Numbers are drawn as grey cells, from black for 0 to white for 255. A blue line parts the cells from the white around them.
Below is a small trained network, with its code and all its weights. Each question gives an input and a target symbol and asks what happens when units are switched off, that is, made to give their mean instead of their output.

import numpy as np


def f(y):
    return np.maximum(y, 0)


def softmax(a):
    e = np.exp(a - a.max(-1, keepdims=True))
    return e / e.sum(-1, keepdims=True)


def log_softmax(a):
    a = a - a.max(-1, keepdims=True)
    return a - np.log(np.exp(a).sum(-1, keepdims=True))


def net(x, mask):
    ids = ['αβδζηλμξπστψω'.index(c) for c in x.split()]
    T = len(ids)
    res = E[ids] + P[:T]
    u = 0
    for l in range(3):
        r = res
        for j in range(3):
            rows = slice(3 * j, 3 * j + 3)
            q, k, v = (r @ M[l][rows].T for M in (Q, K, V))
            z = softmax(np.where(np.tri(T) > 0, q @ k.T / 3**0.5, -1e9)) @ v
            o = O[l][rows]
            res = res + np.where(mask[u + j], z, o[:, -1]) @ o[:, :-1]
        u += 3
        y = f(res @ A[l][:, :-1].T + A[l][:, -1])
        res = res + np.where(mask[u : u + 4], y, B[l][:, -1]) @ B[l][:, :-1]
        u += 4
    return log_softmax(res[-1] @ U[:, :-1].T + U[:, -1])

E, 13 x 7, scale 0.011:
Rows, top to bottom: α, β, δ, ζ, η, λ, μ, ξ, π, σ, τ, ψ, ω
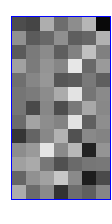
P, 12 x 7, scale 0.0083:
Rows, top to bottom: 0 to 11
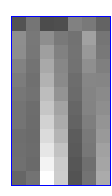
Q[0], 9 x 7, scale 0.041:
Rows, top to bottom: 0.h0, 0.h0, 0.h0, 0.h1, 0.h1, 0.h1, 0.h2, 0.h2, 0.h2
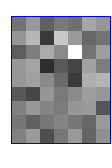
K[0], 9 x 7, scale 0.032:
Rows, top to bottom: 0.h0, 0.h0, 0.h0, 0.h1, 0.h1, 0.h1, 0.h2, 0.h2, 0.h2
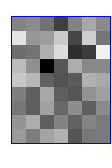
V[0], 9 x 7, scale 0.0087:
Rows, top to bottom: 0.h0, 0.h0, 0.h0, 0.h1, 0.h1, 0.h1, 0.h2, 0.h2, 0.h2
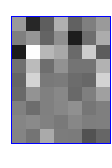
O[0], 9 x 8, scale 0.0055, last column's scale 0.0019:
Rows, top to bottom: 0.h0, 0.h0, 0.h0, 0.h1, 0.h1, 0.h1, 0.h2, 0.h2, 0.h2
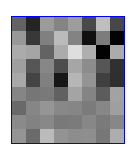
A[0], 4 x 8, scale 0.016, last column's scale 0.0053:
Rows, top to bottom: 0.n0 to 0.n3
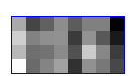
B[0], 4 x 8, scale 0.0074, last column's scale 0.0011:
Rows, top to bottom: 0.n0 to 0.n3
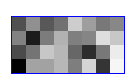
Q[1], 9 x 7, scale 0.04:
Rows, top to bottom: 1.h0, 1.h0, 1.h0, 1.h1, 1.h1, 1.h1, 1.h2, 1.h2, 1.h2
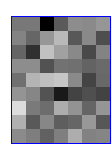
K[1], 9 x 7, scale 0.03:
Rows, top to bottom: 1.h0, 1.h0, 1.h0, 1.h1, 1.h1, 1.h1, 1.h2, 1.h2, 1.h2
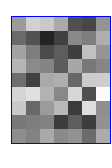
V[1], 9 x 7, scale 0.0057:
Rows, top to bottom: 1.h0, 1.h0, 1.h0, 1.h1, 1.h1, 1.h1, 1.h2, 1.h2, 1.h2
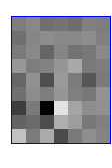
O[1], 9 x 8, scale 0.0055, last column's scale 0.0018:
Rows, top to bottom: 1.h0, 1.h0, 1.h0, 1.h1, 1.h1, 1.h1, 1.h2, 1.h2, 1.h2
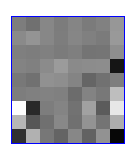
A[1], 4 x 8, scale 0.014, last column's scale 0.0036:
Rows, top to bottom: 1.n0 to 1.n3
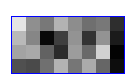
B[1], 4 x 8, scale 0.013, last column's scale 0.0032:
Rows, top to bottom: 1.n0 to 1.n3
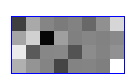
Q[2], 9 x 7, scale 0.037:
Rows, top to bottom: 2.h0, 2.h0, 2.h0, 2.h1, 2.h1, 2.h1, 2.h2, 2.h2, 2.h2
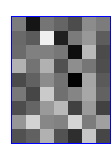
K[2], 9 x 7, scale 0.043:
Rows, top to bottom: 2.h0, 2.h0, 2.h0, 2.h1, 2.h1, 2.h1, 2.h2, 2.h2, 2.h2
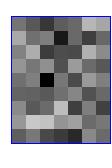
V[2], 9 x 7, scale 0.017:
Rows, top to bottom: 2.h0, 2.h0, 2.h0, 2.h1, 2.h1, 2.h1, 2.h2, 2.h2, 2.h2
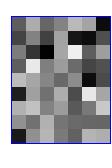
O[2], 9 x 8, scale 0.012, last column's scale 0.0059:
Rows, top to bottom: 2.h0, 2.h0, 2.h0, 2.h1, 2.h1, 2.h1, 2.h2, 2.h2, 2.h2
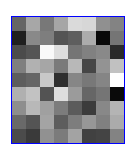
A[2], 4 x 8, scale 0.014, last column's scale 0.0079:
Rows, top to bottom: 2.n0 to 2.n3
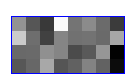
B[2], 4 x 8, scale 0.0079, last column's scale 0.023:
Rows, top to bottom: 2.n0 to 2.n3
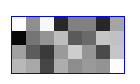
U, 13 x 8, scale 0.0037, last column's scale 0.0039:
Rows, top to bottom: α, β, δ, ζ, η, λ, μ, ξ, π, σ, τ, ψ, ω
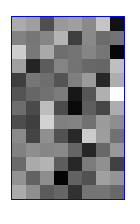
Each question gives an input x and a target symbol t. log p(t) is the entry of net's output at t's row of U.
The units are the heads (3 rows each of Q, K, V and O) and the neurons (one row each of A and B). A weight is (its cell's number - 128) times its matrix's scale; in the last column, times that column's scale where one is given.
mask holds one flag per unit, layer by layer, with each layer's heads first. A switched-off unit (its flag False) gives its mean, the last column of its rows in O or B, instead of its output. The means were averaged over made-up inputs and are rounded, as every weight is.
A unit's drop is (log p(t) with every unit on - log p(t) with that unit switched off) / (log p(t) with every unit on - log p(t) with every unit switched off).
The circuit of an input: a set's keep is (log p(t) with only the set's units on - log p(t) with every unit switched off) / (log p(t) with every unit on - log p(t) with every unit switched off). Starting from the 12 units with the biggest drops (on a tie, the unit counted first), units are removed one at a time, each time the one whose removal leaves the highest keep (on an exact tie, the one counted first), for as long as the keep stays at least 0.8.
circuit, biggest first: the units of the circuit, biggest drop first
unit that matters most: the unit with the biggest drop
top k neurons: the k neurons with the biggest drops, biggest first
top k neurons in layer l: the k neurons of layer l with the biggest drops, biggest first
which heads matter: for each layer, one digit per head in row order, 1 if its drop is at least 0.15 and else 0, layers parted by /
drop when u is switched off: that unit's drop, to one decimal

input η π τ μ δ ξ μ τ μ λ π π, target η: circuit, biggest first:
[2.h0 2.h2]
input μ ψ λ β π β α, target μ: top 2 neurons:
[2.n0 2.n3]
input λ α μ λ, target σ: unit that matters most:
0.h1
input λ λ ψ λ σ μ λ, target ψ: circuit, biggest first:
[2.h0 2.h1]
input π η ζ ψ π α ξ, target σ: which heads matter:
010 / 000 / 011
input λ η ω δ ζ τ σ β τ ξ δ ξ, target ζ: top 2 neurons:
[2.n2 2.n3]
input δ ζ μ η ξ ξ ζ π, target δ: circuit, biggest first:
[2.n0 2.h1]
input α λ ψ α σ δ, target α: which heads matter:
100 / 000 / 100
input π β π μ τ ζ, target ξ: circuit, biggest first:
[2.h0 0.h0 2.n3]
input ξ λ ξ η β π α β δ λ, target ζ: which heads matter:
100 / 000 / 101
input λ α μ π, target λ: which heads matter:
110 / 000 / 110
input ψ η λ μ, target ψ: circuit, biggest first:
[2.h1 2.h0]
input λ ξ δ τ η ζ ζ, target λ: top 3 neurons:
[2.n1 0.n3 1.n2]
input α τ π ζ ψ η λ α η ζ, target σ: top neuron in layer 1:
[1.n0]
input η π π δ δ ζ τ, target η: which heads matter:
000 / 000 / 100
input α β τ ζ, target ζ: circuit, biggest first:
[0.h0 2.n2 2.h0]
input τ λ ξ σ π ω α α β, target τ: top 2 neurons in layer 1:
[1.n1 1.n2]
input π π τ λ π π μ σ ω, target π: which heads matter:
100 / 001 / 011
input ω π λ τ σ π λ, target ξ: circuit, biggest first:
[0.h0 2.h0 2.h1]
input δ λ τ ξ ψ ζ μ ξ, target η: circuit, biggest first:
[2.h0]
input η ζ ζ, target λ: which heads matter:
100 / 000 / 110
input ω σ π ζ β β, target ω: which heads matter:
100 / 000 / 101
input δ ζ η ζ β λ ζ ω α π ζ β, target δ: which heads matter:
000 / 000 / 110
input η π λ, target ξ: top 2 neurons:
[2.n3 1.n0]
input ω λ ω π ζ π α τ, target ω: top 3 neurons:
[1.n2 2.n3 2.n2]
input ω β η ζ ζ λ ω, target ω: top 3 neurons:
[1.n2 2.n3 2.n2]
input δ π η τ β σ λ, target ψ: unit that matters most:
2.h0
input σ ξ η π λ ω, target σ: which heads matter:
100 / 001 / 011
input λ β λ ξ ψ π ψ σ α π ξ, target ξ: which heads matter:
100 / 000 / 100
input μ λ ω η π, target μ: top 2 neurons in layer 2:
[2.n0 2.n3]
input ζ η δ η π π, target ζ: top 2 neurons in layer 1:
[1.n1 1.n2]
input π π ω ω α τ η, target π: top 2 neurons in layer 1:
[1.n3 1.n0]
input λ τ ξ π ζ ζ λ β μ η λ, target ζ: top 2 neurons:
[2.n2 1.n0]
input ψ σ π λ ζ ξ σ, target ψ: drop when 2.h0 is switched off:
0.6
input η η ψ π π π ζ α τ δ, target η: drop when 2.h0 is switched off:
0.8
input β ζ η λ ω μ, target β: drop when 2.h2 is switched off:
0.2
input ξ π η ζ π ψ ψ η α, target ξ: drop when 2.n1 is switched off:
-0.1
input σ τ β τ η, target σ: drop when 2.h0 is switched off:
0.1
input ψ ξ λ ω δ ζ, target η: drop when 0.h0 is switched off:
0.1
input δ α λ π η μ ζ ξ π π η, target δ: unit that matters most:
2.n0
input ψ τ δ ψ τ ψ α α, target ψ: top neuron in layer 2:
[2.n3]
